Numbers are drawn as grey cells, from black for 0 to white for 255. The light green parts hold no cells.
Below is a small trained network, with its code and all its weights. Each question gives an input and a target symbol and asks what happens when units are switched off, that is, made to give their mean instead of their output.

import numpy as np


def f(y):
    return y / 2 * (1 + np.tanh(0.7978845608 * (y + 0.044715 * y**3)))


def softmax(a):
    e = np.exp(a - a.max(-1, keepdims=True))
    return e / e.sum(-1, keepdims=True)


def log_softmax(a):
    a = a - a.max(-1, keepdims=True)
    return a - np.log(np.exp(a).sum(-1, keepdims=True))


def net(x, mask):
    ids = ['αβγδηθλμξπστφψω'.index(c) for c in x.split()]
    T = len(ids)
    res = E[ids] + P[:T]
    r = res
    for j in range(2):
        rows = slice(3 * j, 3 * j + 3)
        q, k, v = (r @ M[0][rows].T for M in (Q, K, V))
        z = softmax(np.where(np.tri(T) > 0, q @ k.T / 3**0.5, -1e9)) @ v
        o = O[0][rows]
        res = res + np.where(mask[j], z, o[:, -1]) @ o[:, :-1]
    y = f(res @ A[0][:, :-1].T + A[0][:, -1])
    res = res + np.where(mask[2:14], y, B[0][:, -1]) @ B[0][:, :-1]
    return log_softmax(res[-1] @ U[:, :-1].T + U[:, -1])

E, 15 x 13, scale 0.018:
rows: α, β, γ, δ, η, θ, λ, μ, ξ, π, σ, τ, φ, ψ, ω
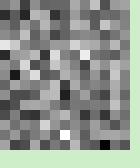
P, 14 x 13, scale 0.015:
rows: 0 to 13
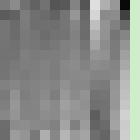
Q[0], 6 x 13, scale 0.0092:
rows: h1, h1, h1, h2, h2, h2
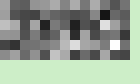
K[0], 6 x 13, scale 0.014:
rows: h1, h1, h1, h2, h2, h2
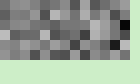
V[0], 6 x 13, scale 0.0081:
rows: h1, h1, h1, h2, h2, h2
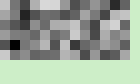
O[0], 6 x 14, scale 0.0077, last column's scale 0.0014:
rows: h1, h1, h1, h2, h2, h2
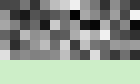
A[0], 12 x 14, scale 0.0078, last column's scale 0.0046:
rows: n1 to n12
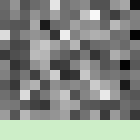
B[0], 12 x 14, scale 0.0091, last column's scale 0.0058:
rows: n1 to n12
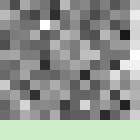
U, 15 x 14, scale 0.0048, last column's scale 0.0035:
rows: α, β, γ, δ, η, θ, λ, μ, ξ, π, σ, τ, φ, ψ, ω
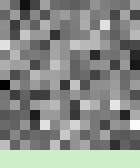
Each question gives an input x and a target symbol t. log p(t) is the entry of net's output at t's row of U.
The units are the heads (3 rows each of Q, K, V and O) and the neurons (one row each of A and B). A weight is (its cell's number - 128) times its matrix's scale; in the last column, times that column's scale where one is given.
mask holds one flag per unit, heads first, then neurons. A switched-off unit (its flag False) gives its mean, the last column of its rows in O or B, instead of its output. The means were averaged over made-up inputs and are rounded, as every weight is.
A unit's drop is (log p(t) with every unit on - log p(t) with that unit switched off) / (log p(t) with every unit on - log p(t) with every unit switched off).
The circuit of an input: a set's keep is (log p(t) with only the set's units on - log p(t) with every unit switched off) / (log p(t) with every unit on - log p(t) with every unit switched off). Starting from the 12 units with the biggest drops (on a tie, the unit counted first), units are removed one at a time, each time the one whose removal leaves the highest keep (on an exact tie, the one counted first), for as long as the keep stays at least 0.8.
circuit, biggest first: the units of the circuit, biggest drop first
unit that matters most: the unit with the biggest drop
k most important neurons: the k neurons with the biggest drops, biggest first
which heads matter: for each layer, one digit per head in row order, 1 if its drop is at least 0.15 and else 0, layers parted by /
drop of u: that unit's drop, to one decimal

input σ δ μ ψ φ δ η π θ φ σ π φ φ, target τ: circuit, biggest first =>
[h1 n11]
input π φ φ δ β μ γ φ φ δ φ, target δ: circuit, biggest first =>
[h1 h2 n5]
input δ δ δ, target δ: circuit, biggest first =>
[h1]
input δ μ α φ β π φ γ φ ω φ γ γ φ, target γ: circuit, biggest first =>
[h2 h1]
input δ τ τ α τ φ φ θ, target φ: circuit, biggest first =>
[h1 n2 n3]
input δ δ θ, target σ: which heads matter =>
10
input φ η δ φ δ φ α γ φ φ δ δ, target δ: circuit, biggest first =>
[h2 h1 n5]
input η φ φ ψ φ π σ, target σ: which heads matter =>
01
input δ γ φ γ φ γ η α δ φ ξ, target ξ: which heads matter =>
01
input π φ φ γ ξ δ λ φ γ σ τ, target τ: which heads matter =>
10
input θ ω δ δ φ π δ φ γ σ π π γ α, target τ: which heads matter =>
11
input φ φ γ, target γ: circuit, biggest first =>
[h2 n10]
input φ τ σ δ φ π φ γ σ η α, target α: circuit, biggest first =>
[h1 n3 n7]
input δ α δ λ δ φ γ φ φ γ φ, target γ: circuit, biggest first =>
[h2]
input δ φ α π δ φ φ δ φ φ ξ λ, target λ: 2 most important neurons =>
[n10 n4]
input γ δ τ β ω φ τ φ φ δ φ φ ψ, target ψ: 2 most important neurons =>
[n4 n10]
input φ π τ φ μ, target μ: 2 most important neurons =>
[n9 n4]
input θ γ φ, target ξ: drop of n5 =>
0.0
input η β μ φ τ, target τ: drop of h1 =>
0.3
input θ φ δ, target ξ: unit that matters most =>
h2
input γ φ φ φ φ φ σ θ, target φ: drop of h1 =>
0.5
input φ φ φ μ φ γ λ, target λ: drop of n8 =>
0.0
